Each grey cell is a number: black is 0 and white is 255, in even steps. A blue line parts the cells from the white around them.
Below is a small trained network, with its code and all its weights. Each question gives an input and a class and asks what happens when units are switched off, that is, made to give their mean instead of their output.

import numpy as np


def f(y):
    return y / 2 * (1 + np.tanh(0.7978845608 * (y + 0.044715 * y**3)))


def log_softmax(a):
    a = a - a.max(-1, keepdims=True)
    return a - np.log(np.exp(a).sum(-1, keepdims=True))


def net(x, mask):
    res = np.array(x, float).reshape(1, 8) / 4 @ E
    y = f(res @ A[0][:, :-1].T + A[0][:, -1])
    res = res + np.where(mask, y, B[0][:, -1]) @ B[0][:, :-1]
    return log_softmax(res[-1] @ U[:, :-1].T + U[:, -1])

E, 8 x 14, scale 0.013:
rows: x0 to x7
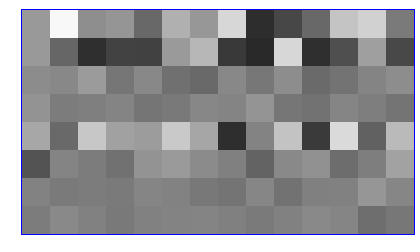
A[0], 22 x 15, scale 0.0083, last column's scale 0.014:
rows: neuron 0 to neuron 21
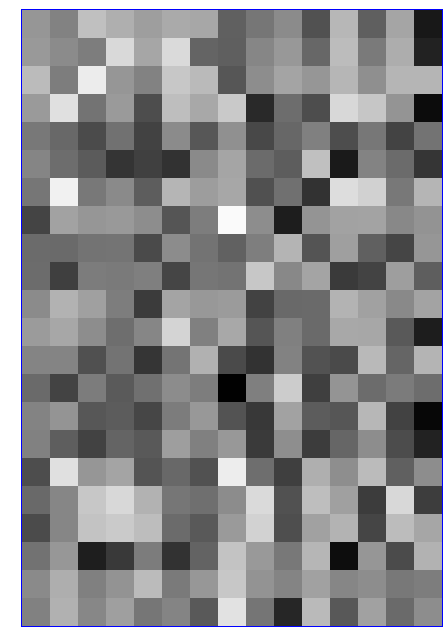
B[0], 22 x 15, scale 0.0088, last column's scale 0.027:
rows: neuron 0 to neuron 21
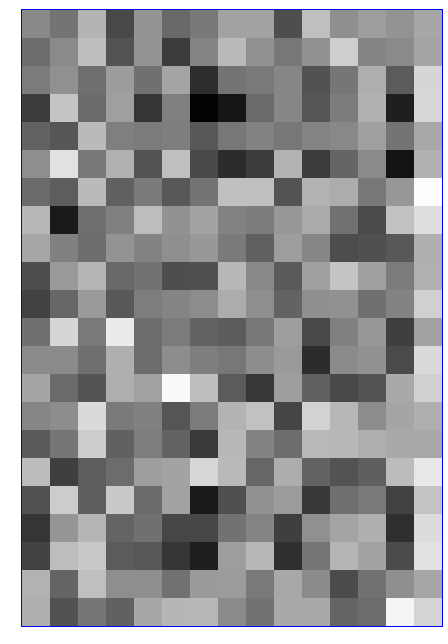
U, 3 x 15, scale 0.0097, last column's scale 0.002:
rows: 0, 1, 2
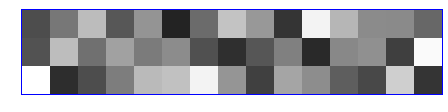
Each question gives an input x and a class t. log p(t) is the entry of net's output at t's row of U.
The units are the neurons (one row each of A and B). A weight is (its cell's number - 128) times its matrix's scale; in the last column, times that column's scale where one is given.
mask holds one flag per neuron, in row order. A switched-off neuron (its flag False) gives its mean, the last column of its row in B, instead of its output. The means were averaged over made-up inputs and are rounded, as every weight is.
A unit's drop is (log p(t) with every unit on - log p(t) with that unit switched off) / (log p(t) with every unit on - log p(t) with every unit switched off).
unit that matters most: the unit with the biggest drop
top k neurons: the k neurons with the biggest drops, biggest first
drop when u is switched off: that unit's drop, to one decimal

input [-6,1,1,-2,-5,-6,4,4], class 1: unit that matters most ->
neuron 5
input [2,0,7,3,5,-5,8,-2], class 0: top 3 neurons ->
(neuron 17; neuron 5; neuron 12)
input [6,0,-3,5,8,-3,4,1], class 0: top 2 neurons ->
(neuron 6; neuron 0)
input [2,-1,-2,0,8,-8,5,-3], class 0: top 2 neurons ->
(neuron 0; neuron 1)
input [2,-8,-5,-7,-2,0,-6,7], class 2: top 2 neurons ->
(neuron 16; neuron 7)
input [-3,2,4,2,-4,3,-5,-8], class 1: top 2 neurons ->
(neuron 6; neuron 5)
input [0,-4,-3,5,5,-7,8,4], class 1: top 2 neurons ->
(neuron 17; neuron 6)
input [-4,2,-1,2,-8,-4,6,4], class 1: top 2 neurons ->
(neuron 5; neuron 6)
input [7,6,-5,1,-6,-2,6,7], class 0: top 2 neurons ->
(neuron 6; neuron 14)
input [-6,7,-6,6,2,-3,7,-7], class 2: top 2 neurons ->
(neuron 13; neuron 3)
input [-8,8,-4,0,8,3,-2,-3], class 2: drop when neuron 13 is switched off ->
0.3
